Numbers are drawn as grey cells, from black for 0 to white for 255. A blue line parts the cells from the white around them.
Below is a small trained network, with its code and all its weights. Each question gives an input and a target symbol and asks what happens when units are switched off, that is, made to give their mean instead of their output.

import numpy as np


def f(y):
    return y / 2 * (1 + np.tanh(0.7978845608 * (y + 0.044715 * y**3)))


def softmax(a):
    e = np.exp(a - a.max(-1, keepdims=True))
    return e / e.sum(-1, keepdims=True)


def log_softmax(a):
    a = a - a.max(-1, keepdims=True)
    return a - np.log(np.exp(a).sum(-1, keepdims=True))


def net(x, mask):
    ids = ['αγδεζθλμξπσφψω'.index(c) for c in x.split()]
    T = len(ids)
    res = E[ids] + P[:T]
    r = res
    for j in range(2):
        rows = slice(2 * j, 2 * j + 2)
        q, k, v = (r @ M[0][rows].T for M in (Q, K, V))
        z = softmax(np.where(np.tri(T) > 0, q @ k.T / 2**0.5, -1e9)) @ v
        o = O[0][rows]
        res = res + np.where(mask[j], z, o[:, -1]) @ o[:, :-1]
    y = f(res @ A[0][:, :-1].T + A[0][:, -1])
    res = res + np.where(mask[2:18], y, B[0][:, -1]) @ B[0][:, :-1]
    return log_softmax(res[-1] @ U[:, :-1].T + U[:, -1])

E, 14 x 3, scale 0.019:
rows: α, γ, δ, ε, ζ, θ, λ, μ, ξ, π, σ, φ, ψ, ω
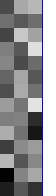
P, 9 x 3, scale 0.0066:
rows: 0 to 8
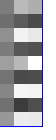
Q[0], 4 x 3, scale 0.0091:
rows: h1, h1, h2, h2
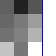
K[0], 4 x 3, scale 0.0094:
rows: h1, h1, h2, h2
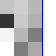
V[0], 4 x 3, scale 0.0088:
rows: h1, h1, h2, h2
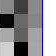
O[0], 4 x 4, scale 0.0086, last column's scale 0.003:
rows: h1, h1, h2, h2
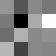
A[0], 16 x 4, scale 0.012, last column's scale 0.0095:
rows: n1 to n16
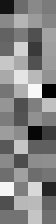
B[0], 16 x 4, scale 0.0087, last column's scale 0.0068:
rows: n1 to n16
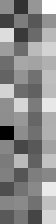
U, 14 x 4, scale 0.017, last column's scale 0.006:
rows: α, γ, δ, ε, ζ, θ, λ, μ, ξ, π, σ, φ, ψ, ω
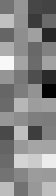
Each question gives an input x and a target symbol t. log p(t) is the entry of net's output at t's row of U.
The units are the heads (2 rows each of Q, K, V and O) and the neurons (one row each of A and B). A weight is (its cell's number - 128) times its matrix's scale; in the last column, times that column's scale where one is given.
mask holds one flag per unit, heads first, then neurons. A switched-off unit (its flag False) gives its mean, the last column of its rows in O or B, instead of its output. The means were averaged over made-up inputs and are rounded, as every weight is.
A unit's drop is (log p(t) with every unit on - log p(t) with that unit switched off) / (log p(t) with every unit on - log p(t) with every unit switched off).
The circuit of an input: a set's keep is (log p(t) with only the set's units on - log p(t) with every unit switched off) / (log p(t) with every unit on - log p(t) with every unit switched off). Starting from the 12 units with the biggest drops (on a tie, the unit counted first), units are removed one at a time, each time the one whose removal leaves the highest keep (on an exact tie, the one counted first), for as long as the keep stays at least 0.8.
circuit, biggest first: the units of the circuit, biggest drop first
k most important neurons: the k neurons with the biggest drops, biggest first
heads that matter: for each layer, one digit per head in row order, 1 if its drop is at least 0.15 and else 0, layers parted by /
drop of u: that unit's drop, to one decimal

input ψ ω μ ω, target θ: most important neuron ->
(n3)
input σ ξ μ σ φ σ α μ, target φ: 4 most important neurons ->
(n3 n8 n1 n14)
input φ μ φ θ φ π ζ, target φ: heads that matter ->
10
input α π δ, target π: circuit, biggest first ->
(n2 h1)
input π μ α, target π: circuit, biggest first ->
(n2 n6 h1)
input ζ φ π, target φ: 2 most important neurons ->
(n5 n10)
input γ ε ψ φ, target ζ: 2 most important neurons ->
(n10 n8)
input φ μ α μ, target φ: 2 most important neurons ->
(n3 n1)
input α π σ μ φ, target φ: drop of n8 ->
0.1
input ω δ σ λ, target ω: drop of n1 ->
0.2
